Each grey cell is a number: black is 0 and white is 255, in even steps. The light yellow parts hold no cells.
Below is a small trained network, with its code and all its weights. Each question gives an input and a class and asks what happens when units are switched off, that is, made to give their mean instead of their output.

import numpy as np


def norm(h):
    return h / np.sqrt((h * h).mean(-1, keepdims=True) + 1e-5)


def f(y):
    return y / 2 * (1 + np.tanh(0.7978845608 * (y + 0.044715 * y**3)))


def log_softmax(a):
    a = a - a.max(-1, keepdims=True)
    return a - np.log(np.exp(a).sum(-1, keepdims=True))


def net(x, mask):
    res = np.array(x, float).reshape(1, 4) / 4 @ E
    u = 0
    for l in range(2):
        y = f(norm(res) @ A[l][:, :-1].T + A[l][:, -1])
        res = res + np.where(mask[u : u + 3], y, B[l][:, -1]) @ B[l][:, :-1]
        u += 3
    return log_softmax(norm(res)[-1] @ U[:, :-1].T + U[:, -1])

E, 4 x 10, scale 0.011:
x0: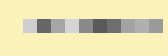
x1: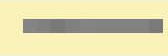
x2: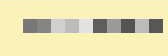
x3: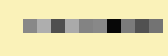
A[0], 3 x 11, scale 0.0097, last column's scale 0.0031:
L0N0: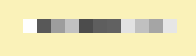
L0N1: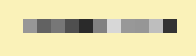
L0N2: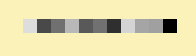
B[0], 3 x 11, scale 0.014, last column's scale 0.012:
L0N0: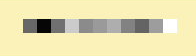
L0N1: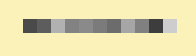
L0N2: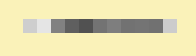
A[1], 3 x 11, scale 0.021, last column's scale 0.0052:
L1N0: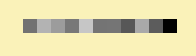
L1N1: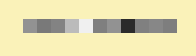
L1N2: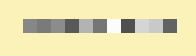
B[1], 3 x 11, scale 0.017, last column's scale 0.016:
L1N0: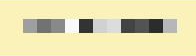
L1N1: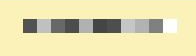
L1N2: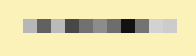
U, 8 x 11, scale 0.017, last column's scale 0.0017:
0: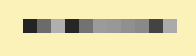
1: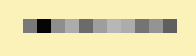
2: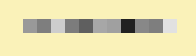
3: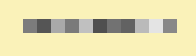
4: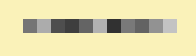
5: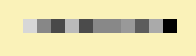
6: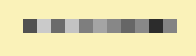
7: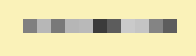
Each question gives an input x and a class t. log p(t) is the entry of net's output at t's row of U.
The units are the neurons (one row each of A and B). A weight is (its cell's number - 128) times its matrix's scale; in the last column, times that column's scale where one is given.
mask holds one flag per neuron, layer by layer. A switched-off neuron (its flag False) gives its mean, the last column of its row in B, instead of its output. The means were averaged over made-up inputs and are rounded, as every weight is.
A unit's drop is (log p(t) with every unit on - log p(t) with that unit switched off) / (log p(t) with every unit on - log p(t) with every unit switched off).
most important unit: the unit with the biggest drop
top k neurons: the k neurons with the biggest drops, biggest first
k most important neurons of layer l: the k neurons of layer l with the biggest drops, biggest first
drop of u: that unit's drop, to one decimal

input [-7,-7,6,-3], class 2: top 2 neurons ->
(L0N0; L1N2)
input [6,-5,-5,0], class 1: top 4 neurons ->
(L0N0; L1N1; L0N1; L1N2)
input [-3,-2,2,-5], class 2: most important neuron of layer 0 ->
(L0N0)
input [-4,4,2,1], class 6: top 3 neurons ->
(L0N0; L1N0; L0N2)
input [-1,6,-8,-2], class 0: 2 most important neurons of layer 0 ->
(L0N0; L0N1)
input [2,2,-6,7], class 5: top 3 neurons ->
(L1N1; L1N2; L0N1)
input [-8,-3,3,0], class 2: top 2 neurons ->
(L0N0; L0N1)
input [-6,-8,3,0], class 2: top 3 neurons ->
(L0N0; L0N1; L1N2)
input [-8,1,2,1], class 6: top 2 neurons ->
(L0N0; L1N2)
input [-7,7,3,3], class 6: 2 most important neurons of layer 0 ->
(L0N0; L0N2)
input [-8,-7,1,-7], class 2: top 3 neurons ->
(L1N1; L1N2; L0N0)
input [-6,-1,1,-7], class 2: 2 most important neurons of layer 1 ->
(L1N1; L1N2)
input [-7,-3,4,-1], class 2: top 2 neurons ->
(L0N0; L1N2)
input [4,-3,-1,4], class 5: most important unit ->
L0N2
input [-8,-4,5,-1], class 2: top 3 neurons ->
(L0N0; L1N2; L1N0)
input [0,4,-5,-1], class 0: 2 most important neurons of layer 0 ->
(L0N0; L0N1)
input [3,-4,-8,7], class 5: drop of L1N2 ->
0.1
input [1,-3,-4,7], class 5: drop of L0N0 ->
-0.2
